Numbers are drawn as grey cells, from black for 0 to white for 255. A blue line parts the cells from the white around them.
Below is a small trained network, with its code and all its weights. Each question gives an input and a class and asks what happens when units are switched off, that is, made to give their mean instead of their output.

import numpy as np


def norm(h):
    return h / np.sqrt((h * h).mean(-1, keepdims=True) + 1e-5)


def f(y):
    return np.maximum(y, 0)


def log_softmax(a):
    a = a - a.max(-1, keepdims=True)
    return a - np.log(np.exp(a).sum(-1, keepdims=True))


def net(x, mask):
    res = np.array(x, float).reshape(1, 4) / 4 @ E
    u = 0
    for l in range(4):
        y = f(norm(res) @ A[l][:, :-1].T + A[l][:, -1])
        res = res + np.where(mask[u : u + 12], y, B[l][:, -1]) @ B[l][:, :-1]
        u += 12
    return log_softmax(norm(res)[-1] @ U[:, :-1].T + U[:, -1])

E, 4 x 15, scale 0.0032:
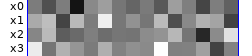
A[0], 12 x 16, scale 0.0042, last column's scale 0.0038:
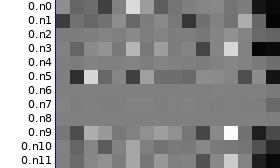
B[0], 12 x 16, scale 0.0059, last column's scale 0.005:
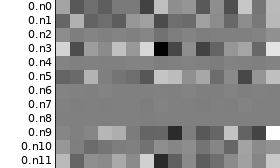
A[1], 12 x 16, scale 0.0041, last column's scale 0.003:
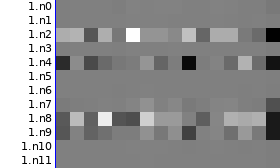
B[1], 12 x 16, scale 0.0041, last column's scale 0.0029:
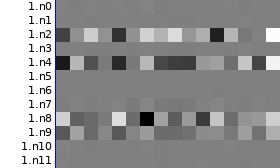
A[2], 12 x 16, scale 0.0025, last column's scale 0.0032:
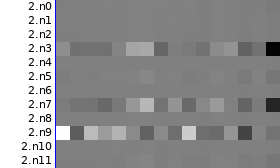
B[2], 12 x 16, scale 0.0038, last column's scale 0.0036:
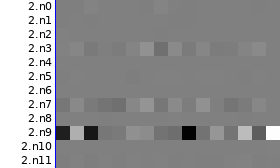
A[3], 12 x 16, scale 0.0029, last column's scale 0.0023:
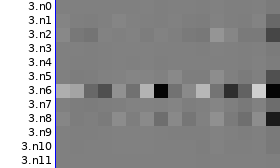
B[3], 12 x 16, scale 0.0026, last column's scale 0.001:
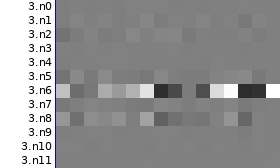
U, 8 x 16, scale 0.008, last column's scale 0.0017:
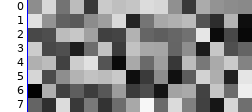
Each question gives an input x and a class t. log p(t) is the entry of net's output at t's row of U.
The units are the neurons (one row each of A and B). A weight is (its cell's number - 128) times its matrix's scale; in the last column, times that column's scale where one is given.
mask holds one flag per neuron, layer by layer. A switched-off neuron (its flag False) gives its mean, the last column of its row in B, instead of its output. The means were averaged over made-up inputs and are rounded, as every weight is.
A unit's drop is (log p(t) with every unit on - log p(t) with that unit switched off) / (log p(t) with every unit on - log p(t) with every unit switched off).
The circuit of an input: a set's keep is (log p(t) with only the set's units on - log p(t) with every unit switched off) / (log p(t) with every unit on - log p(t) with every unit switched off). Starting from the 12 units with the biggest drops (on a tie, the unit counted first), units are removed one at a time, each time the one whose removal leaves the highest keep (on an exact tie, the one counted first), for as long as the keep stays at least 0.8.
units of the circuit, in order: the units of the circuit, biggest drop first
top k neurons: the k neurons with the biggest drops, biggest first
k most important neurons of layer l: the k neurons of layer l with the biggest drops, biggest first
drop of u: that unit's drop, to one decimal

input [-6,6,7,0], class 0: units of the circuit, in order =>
1.n2
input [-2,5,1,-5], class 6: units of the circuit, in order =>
0.n9, 0.n3
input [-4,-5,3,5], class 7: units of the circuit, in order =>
0.n3, 0.n9
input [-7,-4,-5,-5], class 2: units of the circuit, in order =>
0.n3, 2.n9
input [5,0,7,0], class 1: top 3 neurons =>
3.n6, 2.n9, 0.n1
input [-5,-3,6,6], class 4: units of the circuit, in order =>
0.n3, 1.n2
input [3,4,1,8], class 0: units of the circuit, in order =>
1.n2, 0.n9
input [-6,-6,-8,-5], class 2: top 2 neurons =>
0.n5, 0.n3
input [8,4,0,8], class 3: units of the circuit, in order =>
0.n0, 0.n9
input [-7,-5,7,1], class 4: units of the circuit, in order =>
1.n8, 0.n3
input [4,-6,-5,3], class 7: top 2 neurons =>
0.n5, 0.n3
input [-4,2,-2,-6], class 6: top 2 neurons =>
0.n1, 1.n4
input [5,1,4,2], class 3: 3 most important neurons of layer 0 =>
0.n3, 0.n11, 0.n0
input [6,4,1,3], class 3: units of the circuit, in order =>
0.n0
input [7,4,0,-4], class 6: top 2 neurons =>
1.n4, 0.n1
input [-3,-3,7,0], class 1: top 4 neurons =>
0.n9, 3.n6, 0.n5, 2.n9
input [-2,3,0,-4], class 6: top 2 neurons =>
0.n9, 1.n4
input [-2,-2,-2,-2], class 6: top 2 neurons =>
0.n1, 0.n3
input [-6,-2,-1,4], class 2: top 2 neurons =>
0.n3, 0.n11
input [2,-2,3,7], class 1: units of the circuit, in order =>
0.n9
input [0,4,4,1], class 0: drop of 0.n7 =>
0.0
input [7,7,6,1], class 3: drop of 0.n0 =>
0.3
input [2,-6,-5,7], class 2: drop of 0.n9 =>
0.1
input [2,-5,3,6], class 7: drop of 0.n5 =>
0.1
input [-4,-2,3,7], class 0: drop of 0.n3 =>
0.2
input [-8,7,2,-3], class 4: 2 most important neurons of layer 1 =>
1.n8, 1.n4
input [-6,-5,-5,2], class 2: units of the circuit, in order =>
0.n5
